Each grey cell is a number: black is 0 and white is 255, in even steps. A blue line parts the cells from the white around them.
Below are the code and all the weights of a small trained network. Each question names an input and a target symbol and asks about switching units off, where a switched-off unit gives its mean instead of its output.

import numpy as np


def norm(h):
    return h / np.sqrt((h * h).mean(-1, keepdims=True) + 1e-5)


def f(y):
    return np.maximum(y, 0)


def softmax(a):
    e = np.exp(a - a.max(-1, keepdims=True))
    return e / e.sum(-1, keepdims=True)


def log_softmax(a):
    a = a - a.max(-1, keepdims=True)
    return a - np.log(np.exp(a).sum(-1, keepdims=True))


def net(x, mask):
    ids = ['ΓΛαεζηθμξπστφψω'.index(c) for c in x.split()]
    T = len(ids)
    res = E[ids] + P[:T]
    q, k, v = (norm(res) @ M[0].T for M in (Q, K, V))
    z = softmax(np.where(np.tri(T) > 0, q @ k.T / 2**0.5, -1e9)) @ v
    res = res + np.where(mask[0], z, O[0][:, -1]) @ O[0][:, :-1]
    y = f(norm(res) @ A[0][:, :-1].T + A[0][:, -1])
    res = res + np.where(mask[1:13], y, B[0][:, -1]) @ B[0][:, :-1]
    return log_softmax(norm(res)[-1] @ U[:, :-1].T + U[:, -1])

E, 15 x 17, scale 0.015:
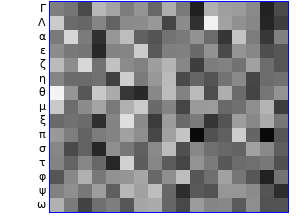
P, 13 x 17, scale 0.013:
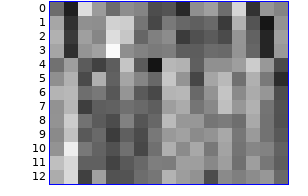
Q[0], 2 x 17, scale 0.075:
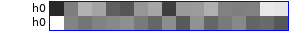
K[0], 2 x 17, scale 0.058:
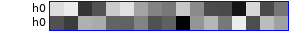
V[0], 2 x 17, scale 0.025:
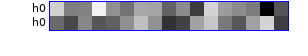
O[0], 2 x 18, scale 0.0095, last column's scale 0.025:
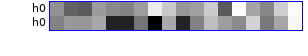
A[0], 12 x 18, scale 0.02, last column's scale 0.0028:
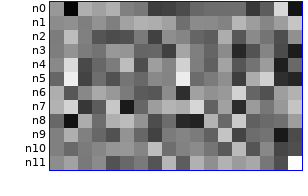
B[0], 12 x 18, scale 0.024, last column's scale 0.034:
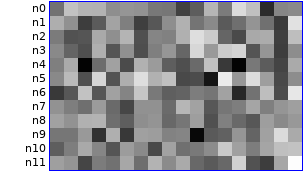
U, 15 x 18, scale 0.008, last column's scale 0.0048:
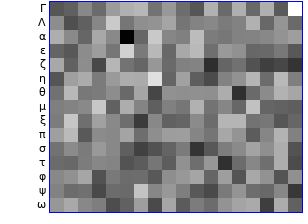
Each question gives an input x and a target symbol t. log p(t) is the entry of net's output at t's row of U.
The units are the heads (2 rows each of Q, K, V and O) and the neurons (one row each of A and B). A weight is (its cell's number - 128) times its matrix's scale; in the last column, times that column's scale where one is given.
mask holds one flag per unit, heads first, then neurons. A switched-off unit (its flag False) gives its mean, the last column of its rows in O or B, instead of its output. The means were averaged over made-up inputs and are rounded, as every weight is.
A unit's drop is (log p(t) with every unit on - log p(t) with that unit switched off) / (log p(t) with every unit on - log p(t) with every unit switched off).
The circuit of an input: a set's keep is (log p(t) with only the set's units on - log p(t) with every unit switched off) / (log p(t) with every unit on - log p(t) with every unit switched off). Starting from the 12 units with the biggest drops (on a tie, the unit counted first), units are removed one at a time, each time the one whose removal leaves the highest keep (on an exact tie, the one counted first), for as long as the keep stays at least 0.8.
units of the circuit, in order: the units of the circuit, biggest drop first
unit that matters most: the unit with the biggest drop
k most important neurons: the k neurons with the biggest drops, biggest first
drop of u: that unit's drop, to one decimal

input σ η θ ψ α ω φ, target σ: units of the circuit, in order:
[n9, h0]
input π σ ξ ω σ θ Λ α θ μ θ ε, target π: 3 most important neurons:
[n6, n10, n2]
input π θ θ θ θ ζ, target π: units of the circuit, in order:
[n6, h0]
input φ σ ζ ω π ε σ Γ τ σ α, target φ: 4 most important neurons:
[n11, n1, n9, n4]
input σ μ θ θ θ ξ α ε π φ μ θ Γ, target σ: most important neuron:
[n9]
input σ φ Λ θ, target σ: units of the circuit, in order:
[h0, n9]
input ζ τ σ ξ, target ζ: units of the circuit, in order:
[n1, n10]
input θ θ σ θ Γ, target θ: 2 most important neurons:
[n11, n4]
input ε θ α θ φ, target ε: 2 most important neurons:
[n2, n11]
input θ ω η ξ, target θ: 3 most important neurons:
[n11, n10, n4]
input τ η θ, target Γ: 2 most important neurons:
[n6, n2]
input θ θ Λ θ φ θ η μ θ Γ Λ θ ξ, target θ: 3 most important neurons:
[n11, n4, n10]
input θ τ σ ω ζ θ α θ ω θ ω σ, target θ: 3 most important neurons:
[n11, n10, n4]
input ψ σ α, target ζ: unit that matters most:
n10
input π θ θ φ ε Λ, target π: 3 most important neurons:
[n6, n10, n2]
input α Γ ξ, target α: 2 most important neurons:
[n8, n3]
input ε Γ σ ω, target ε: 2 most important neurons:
[n11, n9]
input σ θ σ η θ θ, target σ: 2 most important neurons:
[n9, n4]
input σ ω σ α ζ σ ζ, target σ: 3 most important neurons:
[n9, n6, n4]
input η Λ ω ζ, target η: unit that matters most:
h0
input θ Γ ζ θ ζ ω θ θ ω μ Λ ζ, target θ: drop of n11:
0.8
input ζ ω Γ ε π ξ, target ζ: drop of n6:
0.1
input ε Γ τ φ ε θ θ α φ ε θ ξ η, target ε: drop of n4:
0.3
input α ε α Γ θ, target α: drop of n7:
0.3
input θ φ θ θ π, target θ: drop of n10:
0.5
